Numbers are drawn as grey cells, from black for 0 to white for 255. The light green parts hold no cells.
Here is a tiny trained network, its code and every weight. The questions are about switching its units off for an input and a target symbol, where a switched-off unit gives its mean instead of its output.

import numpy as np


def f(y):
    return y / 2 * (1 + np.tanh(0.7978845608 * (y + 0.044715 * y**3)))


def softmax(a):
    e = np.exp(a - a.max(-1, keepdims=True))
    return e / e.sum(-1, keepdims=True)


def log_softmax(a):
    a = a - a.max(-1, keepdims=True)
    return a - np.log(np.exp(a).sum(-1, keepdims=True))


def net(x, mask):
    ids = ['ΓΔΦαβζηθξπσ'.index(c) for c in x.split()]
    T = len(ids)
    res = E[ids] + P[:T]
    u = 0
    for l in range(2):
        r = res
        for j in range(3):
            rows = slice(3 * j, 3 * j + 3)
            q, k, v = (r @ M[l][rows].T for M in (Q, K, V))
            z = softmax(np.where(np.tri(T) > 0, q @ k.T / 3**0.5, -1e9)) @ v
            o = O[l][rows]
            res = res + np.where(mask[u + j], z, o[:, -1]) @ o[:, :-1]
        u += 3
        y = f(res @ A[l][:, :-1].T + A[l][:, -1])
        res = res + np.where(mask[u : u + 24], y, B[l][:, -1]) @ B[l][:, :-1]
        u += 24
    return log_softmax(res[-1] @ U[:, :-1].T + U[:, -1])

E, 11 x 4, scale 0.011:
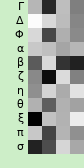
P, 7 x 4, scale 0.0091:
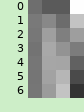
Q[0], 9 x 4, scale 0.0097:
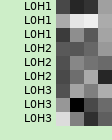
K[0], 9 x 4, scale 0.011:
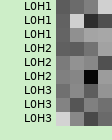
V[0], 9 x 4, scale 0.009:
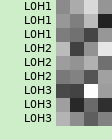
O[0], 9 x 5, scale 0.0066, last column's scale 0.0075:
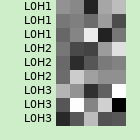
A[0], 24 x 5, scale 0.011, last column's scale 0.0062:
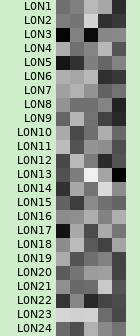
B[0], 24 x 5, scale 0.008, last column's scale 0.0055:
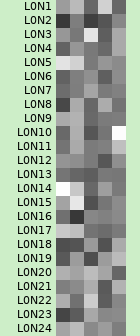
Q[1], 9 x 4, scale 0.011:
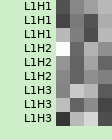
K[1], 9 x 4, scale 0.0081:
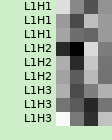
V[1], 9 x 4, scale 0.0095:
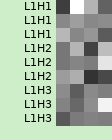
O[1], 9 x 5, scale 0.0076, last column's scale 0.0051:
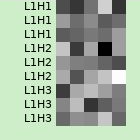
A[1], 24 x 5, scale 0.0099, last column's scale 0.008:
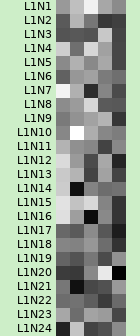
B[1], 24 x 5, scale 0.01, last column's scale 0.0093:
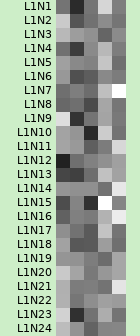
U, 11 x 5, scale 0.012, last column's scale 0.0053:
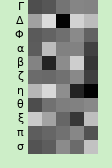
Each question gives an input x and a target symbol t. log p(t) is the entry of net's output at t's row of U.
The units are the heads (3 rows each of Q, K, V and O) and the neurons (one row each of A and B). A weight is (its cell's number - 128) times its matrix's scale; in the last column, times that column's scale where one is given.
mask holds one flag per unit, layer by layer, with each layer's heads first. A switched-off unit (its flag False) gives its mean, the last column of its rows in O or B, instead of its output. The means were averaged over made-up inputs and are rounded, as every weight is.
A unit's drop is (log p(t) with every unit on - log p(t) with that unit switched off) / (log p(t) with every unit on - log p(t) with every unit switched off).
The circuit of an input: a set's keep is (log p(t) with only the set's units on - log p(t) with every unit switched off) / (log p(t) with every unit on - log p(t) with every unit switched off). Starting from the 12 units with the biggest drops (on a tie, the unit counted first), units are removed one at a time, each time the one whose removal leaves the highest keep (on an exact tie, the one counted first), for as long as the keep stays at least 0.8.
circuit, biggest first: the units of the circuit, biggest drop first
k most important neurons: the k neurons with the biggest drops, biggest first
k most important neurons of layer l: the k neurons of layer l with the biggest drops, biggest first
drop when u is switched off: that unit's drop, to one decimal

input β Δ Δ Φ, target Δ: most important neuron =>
L0N23
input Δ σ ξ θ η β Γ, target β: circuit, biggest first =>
L1H3, L1N4
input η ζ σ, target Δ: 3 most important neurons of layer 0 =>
L0N5, L0N18, L0N2
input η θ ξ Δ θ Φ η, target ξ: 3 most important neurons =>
L0N5, L0N15, L0N14
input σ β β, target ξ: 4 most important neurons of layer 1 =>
L1N24, L1N19, L1N21, L1N7
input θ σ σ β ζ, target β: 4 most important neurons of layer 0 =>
L0N18, L0N12, L0N21, L0N3
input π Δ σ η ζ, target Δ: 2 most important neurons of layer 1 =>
L1N7, L1N16
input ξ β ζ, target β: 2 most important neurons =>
L0N18, L0N12
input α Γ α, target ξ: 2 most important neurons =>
L0N5, L0N15
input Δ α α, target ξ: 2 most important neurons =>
L0N5, L0N10
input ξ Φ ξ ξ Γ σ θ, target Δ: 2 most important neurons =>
L0N3, L0N21
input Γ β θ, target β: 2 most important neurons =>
L0N18, L0N3
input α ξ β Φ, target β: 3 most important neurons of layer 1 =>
L1N1, L1N11, L1N9
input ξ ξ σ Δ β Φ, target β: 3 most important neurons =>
L0N18, L0N12, L0N21
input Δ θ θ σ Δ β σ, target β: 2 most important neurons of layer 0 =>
L0N18, L0N10
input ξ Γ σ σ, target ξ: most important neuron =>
L0N14
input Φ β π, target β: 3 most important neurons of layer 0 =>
L0N18, L0N3, L0N12
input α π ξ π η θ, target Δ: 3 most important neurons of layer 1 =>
L1N7, L1N16, L1N11
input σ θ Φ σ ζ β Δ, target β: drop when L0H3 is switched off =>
0.3
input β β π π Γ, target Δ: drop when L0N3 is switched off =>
-0.1
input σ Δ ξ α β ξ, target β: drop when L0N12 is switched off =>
0.2
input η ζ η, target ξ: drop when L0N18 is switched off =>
-0.1
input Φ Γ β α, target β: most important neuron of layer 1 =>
L1N1
